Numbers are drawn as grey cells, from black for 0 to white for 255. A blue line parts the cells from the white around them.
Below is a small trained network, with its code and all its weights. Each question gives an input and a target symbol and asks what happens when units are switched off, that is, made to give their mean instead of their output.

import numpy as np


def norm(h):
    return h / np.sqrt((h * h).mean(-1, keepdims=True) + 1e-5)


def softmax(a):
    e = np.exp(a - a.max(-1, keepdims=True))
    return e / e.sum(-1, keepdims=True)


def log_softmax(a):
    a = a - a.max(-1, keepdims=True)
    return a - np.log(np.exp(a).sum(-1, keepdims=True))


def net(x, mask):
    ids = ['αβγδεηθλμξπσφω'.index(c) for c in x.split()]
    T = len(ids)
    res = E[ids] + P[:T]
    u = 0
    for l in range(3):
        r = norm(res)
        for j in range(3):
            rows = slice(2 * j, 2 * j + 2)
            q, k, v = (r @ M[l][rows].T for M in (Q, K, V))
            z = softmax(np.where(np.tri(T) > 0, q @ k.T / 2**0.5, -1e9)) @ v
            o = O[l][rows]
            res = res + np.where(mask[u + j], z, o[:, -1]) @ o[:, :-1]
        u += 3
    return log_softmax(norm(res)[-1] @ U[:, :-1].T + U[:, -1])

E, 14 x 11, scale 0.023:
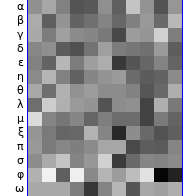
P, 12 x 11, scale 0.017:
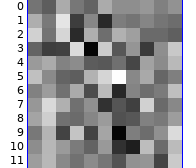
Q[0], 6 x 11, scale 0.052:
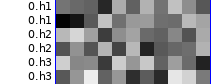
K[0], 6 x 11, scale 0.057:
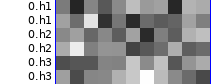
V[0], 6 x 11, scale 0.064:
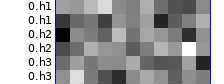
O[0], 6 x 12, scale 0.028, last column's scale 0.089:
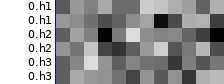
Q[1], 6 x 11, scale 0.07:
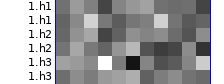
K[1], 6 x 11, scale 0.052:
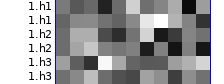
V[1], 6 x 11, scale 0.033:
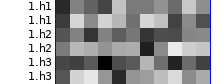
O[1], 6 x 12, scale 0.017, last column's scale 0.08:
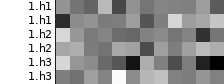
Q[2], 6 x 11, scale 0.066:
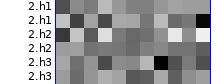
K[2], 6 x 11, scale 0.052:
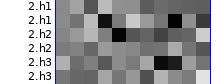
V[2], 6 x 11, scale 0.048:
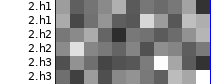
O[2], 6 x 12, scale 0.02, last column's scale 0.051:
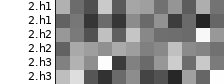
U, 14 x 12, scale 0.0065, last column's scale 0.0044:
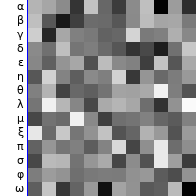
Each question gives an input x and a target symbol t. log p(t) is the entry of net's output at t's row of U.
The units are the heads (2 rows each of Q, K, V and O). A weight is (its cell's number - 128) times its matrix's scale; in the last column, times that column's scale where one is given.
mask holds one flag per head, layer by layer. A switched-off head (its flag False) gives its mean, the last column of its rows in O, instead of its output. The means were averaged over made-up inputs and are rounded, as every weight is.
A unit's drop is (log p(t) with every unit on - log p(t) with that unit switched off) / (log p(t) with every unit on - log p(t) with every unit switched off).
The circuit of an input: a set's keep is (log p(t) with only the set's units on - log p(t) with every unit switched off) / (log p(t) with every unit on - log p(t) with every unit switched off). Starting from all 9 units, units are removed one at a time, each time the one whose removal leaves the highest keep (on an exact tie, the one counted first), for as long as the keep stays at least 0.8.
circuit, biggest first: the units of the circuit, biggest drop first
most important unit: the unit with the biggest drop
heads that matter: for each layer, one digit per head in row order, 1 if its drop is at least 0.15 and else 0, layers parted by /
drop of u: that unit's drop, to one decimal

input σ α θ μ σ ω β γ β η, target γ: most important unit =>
0.h2
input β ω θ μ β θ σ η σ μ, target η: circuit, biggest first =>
[0.h2, 0.h1]
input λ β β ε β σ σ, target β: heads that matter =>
101 / 000 / 000
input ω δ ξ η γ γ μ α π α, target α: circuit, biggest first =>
[0.h1, 0.h2]
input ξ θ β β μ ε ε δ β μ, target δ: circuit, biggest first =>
[0.h1, 0.h3]
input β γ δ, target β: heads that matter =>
001 / 000 / 000
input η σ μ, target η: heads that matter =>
111 / 000 / 000
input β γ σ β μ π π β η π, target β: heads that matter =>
001 / 000 / 000
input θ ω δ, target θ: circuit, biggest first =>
[0.h3, 0.h1, 0.h2]
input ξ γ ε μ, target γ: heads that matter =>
011 / 000 / 000
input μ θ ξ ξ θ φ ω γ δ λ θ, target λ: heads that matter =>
010 / 000 / 000
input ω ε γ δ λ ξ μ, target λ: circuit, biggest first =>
[0.h2, 0.h3]
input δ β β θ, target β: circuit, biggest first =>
[0.h3, 0.h1]
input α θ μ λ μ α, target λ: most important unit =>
0.h2
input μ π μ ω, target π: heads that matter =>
100 / 000 / 000
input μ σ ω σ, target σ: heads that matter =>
111 / 000 / 001
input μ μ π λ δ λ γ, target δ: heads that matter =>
100 / 000 / 000
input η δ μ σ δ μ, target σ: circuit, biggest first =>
[0.h3, 2.h3, 0.h1, 0.h2]
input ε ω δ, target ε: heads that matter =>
101 / 000 / 000
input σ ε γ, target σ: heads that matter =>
111 / 000 / 000
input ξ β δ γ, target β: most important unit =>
0.h3
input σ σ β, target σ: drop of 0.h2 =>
0.2
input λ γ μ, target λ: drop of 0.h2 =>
0.8
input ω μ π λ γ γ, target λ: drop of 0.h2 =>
0.9
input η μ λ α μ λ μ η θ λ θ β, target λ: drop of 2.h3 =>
0.1
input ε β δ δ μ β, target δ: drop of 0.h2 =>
0.0
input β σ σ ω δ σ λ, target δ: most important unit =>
0.h1
